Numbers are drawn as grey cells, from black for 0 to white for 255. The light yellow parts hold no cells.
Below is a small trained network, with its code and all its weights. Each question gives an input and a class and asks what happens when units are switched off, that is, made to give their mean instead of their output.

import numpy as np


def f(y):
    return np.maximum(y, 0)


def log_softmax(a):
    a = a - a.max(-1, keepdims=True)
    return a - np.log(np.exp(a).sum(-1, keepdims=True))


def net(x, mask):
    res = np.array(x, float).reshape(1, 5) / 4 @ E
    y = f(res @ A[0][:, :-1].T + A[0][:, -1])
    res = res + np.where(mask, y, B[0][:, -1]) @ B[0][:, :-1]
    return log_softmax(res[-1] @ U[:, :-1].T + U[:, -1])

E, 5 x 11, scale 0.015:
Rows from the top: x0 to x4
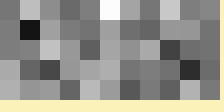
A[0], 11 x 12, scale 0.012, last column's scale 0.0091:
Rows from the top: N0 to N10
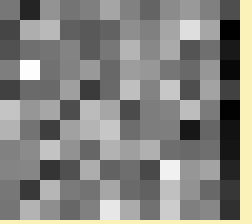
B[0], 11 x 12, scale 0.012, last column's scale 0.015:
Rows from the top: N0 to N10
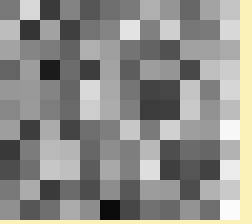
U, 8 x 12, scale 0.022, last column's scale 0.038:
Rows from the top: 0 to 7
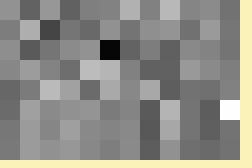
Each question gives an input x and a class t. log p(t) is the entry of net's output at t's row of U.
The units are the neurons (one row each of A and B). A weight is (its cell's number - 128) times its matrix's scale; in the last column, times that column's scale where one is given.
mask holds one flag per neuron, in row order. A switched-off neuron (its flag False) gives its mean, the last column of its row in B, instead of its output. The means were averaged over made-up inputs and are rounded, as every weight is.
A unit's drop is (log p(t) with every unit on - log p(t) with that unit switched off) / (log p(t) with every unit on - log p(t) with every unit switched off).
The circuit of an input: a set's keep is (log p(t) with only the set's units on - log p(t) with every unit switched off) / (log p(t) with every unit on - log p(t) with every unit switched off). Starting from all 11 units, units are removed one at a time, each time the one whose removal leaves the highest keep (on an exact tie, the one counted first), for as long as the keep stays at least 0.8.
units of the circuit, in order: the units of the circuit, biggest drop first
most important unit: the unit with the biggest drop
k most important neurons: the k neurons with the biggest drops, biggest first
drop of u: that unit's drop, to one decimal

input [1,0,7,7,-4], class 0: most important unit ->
N6
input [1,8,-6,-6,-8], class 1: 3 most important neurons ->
N9, N0, N5
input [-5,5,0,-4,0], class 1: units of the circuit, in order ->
N10, N0
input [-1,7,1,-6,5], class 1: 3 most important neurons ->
N9, N0, N6
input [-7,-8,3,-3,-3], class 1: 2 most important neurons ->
N3, N10
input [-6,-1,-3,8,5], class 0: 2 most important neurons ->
N6, N10
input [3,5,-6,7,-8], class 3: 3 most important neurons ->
N4, N2, N1
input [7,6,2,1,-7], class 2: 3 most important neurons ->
N10, N3, N5
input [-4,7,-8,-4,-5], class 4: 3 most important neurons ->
N8, N3, N10
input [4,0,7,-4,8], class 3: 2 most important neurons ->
N5, N8
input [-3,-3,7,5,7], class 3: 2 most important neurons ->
N8, N5
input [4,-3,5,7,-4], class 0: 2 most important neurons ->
N6, N8
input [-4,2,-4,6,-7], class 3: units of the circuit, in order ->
N4, N10
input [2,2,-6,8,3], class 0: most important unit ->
N6
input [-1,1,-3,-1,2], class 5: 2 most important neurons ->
N10, N7
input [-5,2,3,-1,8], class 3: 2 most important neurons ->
N10, N5
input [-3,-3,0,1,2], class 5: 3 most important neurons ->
N10, N8, N9
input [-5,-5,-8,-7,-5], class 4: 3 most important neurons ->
N8, N6, N10
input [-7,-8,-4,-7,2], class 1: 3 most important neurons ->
N3, N6, N10
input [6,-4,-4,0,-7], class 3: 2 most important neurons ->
N4, N2
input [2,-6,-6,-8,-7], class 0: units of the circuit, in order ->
N1
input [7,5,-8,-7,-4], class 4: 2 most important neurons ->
N8, N6
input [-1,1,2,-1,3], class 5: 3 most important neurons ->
N10, N8, N4
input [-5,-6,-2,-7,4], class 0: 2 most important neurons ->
N1, N10
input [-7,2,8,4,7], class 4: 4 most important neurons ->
N10, N4, N2, N7
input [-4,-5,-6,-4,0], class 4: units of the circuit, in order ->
N8, N10
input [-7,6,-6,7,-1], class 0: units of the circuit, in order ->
N10
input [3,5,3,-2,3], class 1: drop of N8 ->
0.1
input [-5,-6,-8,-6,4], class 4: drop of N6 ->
0.1
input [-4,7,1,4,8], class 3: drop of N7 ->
0.0
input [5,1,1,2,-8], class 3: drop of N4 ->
1.0
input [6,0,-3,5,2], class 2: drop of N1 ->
0.2
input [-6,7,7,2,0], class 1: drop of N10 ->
0.4
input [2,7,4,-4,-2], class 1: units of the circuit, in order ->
N9
